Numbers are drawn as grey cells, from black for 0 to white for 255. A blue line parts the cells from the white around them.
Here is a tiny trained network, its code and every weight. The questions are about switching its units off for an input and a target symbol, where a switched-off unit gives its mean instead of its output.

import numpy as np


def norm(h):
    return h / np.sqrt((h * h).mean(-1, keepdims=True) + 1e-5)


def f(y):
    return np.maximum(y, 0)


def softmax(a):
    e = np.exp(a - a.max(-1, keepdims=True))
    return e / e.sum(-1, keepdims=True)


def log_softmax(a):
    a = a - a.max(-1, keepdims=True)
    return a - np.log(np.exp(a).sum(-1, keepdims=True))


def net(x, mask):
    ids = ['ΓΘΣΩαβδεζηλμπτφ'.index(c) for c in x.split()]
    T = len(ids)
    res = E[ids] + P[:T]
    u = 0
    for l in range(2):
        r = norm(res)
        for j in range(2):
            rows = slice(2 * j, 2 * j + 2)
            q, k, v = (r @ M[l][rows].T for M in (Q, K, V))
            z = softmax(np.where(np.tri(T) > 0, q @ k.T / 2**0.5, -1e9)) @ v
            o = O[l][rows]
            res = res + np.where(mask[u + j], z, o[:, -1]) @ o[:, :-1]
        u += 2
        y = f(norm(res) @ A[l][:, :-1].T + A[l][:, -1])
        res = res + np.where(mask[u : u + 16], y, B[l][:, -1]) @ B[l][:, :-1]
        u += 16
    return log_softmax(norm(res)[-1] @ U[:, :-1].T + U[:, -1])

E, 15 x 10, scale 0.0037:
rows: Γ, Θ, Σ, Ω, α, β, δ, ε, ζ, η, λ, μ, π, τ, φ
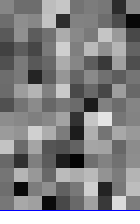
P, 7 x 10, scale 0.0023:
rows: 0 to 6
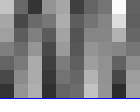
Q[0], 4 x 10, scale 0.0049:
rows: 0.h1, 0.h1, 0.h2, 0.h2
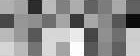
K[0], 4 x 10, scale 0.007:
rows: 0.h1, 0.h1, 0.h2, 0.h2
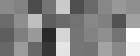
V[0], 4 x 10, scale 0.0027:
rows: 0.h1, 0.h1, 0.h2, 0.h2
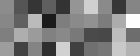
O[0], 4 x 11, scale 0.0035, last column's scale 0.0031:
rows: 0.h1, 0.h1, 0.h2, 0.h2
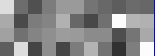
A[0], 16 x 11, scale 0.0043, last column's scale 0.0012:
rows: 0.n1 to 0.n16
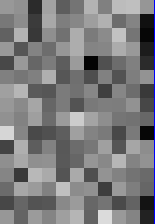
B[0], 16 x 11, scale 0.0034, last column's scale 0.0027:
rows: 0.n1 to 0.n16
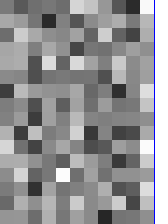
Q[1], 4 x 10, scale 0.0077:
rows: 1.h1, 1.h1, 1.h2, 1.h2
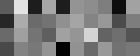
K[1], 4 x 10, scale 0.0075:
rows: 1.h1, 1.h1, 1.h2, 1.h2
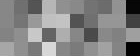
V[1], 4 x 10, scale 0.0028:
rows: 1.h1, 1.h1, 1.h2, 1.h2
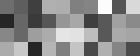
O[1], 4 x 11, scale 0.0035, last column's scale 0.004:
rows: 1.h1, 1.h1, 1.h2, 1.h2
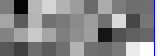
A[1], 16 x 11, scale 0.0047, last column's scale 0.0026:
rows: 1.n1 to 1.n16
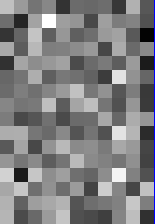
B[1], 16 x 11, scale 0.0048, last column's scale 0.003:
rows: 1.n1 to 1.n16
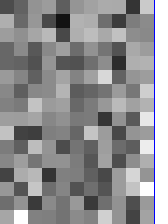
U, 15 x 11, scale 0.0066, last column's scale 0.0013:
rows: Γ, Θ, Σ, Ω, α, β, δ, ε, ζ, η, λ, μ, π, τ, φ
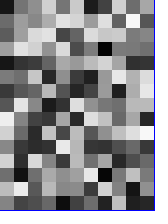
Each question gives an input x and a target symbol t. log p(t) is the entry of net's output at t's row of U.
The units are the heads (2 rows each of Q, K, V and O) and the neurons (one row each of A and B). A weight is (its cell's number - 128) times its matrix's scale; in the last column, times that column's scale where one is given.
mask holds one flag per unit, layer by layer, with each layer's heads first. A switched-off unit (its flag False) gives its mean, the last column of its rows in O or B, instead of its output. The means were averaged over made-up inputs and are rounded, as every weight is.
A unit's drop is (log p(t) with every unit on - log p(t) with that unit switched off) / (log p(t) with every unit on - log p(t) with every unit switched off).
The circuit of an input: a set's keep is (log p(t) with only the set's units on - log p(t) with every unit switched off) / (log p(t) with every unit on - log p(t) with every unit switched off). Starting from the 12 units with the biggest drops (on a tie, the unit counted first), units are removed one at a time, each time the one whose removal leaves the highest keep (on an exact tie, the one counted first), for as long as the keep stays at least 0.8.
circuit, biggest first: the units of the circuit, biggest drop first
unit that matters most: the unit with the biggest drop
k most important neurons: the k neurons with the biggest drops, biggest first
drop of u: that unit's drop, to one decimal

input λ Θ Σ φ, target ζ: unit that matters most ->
0.h2
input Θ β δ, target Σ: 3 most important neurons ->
1.n3, 0.n11, 0.n14
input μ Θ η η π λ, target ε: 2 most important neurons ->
1.n13, 1.n2
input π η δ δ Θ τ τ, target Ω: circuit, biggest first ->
0.h2, 1.h2, 0.n13
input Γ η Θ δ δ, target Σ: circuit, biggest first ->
0.h2, 1.n3, 0.h1
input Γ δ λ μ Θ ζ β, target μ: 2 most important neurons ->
1.n2, 0.n11
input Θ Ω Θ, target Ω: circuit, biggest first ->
0.h2, 0.n13, 1.h2
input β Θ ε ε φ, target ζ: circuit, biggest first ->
0.h2, 1.n10, 1.n6
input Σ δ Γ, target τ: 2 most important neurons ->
0.n11, 1.n16
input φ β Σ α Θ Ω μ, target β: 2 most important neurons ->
0.n1, 0.n12
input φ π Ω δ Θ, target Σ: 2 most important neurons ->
1.n3, 0.n11
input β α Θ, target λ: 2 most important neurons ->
0.n13, 1.n1
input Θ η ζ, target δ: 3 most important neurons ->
0.n11, 0.n16, 0.n1
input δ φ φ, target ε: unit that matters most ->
0.h2
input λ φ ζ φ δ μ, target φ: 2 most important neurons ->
1.n9, 1.n1
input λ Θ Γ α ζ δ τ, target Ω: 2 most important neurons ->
0.n1, 0.n13
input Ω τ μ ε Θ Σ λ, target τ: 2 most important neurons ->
0.n1, 0.n16
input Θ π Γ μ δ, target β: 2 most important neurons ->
1.n13, 0.n14
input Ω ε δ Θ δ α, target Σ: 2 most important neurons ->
1.n3, 0.n11
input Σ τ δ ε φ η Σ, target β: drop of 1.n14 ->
0.1
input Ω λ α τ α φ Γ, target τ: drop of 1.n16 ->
0.2
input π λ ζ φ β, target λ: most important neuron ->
0.n1
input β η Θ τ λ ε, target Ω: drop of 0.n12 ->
-0.1
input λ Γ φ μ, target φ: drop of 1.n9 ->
0.3
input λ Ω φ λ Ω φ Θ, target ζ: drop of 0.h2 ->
1.4
